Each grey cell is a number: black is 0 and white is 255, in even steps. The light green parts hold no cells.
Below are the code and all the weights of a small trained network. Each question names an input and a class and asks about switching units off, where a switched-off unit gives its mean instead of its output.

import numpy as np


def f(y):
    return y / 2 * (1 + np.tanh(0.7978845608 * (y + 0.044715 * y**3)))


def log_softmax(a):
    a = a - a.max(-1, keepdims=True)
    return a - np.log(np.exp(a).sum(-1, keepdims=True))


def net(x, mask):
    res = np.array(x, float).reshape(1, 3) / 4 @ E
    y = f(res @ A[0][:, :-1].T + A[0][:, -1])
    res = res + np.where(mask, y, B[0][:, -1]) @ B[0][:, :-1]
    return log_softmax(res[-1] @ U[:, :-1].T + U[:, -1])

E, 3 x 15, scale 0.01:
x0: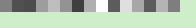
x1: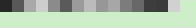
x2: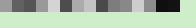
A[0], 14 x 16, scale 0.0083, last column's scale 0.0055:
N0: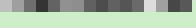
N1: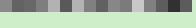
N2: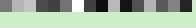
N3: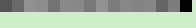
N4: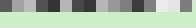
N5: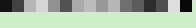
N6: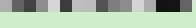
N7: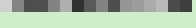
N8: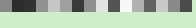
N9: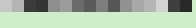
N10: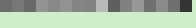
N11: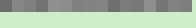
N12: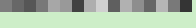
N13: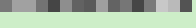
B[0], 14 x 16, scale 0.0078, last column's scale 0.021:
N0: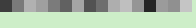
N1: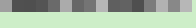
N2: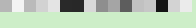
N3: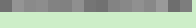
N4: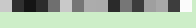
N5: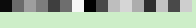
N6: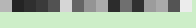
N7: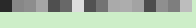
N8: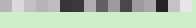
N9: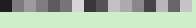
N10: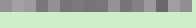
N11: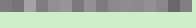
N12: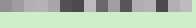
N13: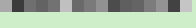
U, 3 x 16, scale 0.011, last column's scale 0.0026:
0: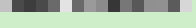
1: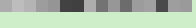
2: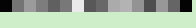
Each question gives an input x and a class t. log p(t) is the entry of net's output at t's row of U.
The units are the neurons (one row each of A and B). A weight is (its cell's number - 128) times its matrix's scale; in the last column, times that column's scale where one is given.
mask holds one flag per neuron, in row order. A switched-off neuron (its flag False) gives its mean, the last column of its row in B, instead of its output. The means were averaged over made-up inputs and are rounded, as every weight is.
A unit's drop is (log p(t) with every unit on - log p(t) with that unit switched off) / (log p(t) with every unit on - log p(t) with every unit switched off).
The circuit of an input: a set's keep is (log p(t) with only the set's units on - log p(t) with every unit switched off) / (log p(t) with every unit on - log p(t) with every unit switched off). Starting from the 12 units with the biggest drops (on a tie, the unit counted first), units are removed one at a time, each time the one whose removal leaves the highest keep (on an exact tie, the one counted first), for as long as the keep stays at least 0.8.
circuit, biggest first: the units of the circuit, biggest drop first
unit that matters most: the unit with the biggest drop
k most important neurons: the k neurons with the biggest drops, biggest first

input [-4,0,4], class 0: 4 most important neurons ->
N6; N8; N12; N1
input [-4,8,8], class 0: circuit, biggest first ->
N6
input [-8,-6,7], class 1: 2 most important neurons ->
N2; N4
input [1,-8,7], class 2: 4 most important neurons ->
N9; N7; N4; N0
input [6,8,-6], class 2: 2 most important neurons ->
N5; N2
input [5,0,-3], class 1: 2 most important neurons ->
N8; N6
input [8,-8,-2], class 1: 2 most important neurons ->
N8; N12
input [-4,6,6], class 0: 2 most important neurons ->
N6; N9
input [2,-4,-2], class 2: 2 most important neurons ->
N2; N6
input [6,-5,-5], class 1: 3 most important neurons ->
N8; N6; N12
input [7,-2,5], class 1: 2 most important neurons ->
N8; N4
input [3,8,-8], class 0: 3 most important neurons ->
N4; N13; N9
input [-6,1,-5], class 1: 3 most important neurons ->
N2; N6; N1
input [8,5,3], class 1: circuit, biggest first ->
N8
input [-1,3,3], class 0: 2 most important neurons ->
N9; N0
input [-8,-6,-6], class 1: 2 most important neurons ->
N2; N6
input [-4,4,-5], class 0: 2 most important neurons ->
N4; N8
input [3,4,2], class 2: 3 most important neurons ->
N2; N5; N4
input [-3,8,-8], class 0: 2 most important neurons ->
N4; N13
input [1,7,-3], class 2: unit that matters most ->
N5
